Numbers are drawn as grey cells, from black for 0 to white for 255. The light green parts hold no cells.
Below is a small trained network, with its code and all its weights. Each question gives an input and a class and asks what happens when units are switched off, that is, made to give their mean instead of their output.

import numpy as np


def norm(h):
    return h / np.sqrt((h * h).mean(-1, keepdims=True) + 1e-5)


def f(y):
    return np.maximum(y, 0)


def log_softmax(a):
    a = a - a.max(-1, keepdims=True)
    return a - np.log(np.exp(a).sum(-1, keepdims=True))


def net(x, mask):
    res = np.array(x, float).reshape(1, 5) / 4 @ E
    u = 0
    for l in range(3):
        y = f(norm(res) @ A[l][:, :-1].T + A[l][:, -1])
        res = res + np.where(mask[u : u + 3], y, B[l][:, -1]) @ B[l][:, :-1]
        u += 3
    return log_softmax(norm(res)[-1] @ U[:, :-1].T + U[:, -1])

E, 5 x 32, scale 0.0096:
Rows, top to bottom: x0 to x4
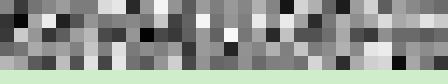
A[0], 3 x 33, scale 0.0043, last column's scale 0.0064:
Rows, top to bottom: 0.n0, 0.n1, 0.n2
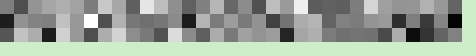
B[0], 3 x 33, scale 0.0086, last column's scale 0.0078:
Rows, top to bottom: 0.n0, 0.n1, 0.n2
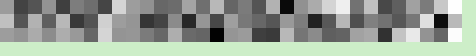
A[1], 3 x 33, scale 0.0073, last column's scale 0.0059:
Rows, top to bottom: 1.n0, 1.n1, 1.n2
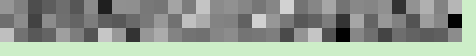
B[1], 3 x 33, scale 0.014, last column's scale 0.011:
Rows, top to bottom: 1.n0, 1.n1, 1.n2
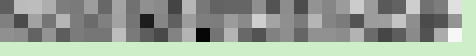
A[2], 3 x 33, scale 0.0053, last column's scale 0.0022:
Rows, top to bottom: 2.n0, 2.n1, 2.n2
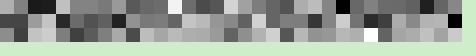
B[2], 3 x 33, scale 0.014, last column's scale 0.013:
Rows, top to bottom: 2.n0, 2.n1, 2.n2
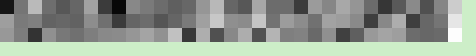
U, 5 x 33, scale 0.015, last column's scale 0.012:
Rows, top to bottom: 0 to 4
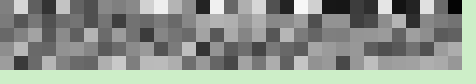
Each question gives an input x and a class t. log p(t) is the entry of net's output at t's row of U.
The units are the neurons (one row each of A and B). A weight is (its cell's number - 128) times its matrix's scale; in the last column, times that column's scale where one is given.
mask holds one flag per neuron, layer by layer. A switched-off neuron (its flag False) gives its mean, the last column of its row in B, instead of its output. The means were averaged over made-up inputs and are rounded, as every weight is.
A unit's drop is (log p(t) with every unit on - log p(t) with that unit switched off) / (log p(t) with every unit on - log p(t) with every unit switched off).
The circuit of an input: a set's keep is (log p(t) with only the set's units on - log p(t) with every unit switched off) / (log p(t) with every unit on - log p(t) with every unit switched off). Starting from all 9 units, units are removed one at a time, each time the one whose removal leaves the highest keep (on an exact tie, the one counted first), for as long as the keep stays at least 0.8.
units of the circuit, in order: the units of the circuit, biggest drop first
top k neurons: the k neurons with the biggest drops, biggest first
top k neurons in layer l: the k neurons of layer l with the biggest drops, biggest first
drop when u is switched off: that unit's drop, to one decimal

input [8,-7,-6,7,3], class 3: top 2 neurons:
(1.n2; 2.n0)
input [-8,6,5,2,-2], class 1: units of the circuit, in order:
(2.n1)
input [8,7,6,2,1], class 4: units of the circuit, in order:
(2.n2; 2.n0)
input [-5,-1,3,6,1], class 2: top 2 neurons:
(1.n2; 0.n1)
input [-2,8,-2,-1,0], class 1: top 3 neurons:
(2.n1; 0.n2; 1.n2)
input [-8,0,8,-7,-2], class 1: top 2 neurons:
(1.n2; 2.n1)
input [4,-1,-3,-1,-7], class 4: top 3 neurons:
(0.n0; 2.n2; 2.n0)
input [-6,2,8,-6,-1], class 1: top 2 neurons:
(2.n1; 1.n2)
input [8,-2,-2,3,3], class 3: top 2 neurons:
(1.n2; 2.n0)
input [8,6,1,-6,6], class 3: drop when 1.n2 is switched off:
1.6
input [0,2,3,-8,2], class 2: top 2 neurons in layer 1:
(1.n0; 1.n1)
